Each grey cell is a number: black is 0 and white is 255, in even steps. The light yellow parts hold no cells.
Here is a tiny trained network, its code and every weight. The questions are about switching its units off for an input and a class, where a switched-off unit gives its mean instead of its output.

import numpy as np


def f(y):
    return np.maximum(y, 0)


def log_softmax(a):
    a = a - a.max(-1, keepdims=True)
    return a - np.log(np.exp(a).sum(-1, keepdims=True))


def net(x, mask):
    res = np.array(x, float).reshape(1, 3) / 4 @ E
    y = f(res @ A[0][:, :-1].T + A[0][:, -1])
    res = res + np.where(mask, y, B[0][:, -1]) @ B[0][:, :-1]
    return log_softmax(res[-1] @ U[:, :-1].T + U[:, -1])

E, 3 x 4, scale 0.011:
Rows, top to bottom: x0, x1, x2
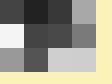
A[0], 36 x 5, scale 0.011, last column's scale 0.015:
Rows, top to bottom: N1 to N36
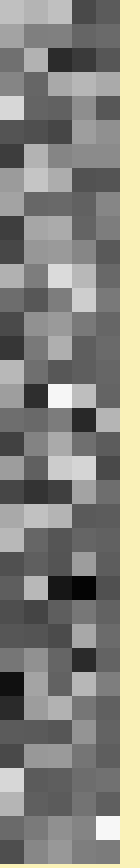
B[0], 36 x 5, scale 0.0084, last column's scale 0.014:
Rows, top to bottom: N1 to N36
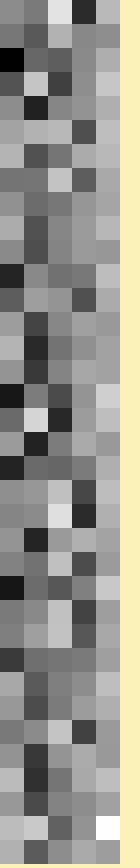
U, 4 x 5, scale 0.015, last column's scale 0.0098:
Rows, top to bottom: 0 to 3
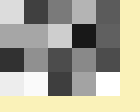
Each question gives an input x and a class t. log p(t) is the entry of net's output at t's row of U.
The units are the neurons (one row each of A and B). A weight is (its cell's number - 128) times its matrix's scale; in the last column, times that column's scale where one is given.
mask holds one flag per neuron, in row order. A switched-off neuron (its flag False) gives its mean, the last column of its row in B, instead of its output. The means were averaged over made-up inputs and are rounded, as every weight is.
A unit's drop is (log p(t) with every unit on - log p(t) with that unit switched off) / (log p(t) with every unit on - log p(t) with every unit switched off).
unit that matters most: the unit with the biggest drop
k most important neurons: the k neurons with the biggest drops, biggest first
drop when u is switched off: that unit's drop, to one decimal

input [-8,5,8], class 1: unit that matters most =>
N1
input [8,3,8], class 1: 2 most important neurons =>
N21, N6
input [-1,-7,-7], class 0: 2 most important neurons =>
N7, N10
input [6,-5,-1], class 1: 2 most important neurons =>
N21, N6
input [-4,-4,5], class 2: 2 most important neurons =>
N12, N17
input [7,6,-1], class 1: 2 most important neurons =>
N21, N6
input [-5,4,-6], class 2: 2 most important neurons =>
N25, N3
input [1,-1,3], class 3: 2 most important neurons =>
N25, N3
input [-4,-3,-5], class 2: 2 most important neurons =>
N25, N3
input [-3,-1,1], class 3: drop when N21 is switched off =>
0.1
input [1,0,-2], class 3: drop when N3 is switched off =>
0.0
